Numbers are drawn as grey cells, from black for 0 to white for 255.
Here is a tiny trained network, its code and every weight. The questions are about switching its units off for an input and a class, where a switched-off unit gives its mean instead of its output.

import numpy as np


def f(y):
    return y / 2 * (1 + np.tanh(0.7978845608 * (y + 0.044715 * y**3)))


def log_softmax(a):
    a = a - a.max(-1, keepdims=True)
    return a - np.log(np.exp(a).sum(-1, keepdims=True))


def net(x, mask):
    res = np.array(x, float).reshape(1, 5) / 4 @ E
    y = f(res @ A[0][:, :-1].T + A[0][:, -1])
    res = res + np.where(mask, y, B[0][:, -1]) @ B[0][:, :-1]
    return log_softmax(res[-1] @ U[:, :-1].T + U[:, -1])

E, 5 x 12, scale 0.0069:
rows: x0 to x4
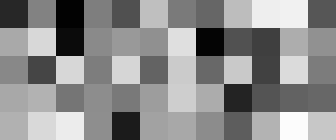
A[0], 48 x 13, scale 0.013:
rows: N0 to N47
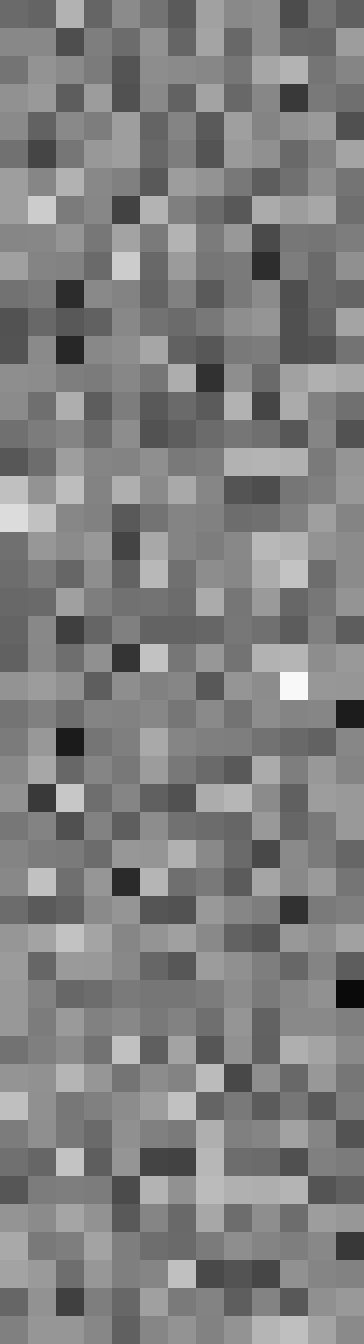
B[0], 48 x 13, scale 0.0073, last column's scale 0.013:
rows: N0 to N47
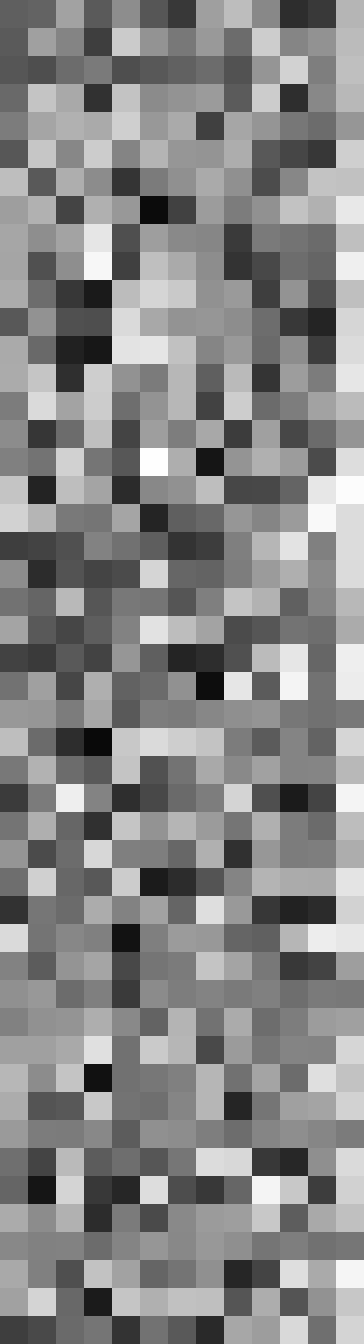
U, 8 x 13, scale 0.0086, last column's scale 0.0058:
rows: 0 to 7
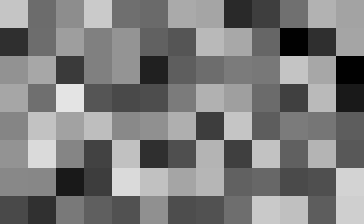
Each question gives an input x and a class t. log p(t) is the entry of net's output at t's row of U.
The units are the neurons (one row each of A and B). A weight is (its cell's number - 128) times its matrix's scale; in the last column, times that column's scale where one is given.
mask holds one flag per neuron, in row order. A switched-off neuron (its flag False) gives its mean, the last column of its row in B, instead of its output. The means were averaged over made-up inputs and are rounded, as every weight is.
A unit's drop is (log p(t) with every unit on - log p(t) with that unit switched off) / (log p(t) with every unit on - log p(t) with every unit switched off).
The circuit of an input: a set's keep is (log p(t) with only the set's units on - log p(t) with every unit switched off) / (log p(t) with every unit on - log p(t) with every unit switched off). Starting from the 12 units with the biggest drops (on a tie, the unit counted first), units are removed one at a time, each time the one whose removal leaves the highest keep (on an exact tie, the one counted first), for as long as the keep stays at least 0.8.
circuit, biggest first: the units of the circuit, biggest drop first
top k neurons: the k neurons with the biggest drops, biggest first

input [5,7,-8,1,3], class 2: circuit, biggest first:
(N7)
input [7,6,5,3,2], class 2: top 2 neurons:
(N13; N45)
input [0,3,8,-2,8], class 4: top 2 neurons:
(N37; N24)
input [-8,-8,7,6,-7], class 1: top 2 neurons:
(N32; N0)
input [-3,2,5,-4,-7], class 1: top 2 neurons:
(N32; N24)
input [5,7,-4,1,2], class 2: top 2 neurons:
(N7; N31)
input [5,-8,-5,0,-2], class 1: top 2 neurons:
(N32; N11)
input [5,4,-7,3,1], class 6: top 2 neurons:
(N26; N12)
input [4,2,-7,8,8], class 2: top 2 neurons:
(N19; N47)
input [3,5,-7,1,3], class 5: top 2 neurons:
(N46; N3)
